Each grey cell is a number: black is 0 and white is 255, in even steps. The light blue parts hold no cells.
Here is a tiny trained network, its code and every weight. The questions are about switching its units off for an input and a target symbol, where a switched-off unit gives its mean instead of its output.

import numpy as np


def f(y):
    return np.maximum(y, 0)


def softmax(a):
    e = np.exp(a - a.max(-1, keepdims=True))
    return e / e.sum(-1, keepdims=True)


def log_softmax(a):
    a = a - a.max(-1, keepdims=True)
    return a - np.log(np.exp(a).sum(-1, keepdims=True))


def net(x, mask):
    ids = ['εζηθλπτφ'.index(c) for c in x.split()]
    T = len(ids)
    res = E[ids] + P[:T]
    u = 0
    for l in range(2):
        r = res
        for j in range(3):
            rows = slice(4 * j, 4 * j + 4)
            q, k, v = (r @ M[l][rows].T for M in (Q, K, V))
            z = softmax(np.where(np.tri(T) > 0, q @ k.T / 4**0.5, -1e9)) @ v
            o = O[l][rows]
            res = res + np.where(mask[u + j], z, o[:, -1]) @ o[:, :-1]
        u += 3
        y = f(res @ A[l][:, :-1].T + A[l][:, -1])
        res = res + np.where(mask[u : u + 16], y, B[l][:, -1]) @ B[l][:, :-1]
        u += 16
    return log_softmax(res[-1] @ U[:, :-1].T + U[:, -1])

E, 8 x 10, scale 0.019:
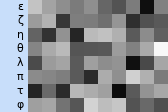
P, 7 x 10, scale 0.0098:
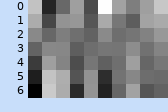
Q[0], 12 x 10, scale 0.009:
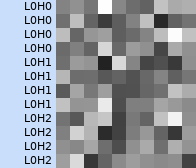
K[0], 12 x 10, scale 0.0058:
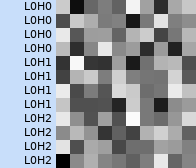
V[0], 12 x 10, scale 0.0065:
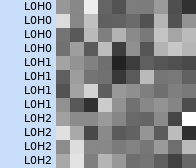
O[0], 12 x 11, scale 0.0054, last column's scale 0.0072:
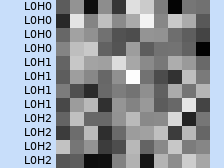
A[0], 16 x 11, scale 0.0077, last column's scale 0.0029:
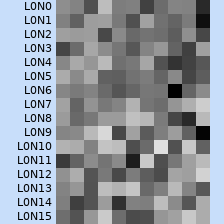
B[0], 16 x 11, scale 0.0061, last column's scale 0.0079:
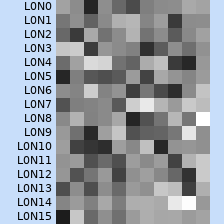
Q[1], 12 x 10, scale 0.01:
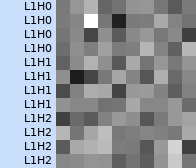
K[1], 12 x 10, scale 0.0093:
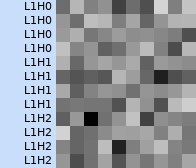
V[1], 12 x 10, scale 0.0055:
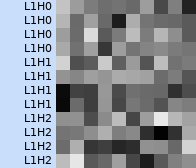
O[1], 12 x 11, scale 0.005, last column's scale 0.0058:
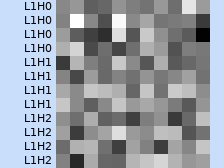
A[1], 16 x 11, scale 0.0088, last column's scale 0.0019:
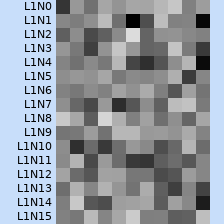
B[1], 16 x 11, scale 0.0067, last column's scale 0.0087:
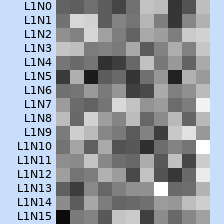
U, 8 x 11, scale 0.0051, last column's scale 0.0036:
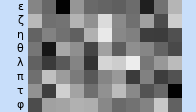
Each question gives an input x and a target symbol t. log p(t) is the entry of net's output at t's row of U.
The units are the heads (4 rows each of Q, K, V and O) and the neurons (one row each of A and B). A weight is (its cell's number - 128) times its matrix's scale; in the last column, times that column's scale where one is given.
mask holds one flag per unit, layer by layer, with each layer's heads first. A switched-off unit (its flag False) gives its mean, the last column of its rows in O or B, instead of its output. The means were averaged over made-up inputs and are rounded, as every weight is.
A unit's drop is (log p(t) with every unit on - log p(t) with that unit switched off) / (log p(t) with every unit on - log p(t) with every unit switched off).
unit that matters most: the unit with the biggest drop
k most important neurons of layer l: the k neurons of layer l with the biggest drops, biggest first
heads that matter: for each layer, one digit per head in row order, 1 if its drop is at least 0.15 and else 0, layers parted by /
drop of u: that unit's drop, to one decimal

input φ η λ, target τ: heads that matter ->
011 / 000
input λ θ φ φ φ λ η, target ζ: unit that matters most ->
L0H1
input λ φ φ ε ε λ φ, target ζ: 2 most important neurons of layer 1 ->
(L1N8, L1N3)
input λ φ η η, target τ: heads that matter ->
101 / 000
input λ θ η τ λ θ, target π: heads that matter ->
001 / 001
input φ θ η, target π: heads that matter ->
111 / 001
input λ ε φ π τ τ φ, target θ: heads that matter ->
100 / 100
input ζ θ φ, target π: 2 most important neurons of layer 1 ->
(L1N11, L1N7)
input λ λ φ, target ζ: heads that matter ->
000 / 000
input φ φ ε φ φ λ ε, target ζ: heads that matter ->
011 / 010
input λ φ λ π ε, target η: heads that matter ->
100 / 000
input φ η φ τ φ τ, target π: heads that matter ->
100 / 000
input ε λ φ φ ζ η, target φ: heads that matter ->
010 / 000
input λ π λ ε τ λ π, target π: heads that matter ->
000 / 001
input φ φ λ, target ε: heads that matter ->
000 / 000
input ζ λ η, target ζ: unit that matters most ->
L1H2
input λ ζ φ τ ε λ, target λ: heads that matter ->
100 / 000
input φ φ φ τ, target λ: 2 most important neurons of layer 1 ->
(L1N0, L1N7)
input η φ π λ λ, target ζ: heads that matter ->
011 / 001
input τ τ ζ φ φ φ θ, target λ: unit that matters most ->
L0H0
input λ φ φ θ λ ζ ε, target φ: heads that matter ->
011 / 001
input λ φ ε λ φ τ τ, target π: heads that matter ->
101 / 000
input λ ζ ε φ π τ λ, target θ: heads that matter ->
100 / 101
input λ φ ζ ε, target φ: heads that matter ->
011 / 000
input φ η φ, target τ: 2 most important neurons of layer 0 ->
(L0N4, L0N8)
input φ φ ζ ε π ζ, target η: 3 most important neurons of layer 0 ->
(L0N4, L0N14, L0N6)
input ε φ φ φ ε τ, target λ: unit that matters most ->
L1N0
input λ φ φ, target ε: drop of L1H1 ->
0.1
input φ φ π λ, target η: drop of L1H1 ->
0.2
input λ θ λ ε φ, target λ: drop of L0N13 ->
0.2
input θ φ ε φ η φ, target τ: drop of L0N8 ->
0.1
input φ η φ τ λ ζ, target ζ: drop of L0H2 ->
0.1
